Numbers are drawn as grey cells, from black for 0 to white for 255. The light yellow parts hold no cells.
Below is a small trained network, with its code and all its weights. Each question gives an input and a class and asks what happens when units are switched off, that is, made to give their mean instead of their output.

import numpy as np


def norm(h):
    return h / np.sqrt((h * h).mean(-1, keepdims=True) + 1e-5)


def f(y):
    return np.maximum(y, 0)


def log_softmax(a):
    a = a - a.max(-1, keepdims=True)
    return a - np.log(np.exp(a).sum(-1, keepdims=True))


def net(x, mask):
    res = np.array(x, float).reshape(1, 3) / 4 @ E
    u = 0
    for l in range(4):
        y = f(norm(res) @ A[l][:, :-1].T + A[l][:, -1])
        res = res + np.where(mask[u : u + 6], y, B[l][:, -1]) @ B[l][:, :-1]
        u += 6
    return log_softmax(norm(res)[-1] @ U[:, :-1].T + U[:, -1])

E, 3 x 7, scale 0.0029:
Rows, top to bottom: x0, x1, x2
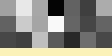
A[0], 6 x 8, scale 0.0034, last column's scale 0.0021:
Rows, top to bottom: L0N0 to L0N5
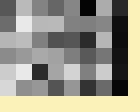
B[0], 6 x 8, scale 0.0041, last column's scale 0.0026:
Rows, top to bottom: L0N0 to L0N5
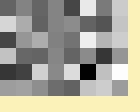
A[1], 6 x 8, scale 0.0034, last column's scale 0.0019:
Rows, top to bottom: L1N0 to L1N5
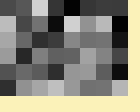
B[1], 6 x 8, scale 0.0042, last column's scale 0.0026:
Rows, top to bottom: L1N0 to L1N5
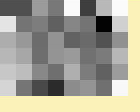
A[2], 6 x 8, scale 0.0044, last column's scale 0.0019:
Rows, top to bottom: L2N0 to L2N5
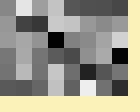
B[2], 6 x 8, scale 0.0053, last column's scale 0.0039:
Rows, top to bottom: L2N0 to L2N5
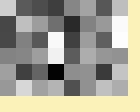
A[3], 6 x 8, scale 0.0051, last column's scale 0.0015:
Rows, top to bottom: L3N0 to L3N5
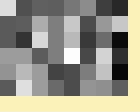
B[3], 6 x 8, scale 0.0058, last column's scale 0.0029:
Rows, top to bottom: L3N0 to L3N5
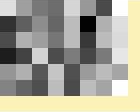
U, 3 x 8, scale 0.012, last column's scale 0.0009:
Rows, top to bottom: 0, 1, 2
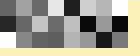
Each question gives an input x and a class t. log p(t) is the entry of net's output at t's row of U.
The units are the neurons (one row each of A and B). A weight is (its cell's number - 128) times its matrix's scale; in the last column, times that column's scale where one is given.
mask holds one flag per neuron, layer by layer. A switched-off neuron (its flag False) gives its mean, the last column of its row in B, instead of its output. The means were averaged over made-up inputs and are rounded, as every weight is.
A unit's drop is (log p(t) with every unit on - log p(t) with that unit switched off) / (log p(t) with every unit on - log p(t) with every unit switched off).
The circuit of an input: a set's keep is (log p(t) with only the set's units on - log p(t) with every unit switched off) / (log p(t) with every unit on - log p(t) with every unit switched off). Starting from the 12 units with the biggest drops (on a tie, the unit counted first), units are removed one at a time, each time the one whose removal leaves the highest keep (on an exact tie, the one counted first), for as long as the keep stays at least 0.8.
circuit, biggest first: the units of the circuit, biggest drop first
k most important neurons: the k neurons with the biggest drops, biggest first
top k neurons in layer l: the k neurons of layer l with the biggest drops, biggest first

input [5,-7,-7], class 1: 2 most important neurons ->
[L0N4; L3N3]
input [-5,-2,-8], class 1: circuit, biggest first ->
[L0N4]
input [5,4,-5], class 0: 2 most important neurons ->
[L0N2; L0N0]
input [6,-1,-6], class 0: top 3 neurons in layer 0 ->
[L0N2; L0N0; L0N5]
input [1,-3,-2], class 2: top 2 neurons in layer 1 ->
[L1N1; L1N0]
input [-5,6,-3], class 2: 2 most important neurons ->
[L2N4; L0N2]
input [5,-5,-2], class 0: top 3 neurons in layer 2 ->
[L2N2; L2N4; L2N0]
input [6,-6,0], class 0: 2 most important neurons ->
[L2N2; L0N2]
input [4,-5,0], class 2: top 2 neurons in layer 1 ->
[L1N1; L1N4]
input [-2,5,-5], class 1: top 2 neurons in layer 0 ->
[L0N4; L0N0]
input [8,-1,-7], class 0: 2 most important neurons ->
[L2N2; L1N0]
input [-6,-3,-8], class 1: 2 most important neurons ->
[L0N4; L2N2]
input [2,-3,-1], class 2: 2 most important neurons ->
[L1N1; L2N1]
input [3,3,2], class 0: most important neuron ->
[L0N2]
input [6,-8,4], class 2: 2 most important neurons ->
[L1N1; L2N1]
